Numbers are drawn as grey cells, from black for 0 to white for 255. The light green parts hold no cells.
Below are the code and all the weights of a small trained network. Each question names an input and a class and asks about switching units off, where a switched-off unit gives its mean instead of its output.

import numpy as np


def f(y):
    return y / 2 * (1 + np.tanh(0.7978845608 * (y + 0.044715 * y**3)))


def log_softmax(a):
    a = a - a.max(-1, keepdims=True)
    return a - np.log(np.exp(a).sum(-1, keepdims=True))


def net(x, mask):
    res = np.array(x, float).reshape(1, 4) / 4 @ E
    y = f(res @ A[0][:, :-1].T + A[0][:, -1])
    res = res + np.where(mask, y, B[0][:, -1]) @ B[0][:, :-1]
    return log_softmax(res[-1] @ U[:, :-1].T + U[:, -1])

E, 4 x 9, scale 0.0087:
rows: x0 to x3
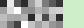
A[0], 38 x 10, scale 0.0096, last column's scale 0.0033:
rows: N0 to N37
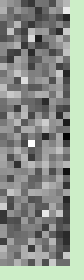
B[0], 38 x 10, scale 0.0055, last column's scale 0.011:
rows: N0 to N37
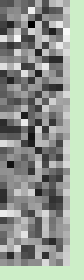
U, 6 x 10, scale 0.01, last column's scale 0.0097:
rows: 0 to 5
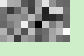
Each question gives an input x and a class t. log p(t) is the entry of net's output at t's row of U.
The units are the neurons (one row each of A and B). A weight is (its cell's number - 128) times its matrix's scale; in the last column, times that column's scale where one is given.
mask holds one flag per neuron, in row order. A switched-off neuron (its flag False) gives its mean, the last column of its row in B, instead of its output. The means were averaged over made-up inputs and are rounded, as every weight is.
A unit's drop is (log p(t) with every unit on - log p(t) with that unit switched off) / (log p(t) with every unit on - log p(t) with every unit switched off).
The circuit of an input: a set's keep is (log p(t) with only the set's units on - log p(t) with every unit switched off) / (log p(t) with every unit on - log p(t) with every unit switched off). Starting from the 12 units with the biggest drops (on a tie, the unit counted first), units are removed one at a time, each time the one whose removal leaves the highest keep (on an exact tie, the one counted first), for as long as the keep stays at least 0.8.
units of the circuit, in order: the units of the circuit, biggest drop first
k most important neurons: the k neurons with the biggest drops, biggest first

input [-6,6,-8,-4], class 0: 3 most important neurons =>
N5; N30; N20
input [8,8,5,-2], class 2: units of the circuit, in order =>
N27
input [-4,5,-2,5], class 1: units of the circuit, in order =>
N23; N18
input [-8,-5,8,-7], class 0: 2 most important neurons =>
N9; N35
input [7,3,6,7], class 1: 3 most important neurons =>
N36; N18; N23
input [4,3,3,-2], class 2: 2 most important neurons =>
N5; N27
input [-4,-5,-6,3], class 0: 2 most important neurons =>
N5; N20
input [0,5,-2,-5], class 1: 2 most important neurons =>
N6; N3
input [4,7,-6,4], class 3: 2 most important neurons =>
N27; N17
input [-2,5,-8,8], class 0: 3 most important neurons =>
N30; N20; N5
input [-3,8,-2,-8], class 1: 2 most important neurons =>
N6; N3
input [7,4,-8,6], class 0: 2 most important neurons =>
N30; N20
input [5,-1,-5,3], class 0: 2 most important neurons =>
N20; N30
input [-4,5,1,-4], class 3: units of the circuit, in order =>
N10
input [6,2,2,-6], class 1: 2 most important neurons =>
N3; N6
